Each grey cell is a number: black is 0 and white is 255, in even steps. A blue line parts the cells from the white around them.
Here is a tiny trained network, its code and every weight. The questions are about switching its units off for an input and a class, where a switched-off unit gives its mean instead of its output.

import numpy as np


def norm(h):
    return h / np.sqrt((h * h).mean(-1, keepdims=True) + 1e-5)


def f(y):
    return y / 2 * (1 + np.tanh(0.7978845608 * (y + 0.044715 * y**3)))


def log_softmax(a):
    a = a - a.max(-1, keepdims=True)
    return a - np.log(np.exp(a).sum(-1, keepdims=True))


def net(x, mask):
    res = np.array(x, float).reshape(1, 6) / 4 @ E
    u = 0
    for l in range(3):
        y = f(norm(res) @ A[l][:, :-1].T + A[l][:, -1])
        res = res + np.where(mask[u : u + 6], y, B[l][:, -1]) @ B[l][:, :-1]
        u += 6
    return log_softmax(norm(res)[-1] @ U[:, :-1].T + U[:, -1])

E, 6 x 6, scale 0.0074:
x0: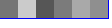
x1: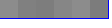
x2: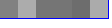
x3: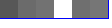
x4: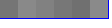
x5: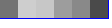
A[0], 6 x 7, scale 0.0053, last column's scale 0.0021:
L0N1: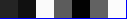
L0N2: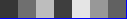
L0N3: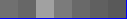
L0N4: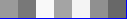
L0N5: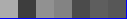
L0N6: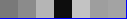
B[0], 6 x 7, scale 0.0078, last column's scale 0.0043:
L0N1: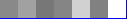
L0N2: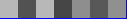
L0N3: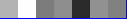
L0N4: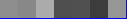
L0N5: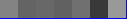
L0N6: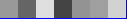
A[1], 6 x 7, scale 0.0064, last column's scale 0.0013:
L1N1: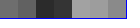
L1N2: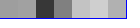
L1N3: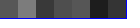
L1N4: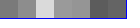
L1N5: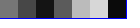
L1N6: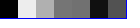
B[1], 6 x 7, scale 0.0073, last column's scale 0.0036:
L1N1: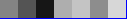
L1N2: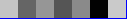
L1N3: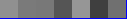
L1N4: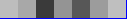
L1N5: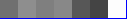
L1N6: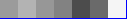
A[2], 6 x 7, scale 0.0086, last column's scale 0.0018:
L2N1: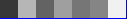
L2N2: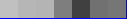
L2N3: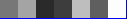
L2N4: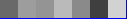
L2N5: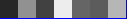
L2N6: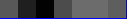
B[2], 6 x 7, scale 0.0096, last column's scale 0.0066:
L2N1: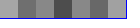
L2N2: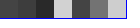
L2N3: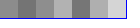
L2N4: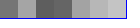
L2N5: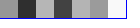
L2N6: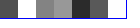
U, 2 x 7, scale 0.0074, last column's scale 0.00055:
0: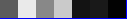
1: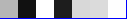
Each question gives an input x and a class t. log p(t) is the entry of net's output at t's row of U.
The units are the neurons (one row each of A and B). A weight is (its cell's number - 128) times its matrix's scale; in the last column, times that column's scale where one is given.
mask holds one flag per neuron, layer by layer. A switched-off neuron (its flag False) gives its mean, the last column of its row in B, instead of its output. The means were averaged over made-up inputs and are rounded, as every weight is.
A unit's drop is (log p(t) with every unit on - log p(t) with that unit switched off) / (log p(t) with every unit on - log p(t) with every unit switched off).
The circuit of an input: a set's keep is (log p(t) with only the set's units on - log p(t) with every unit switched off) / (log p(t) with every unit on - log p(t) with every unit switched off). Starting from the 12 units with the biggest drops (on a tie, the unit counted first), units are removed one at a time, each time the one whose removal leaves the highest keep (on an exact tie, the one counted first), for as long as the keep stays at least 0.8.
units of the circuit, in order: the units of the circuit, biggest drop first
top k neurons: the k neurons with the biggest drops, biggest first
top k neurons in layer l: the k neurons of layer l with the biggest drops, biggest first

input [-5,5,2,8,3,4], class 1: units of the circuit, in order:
[L2N5]
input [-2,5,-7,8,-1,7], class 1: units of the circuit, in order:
[L2N5, L2N6]
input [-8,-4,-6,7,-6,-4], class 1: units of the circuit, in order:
[L2N5, L2N2]
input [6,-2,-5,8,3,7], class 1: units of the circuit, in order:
[L2N5, L2N6]
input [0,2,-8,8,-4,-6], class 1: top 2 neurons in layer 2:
[L2N5, L2N2]
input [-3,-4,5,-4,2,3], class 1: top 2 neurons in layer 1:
[L1N5, L1N6]
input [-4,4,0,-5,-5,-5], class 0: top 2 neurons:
[L2N6, L2N5]
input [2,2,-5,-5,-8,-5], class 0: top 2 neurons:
[L2N6, L2N5]
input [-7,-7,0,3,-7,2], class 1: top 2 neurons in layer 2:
[L2N6, L2N5]
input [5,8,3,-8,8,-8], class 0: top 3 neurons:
[L2N6, L2N5, L1N1]
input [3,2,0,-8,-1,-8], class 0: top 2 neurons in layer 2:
[L2N6, L2N5]
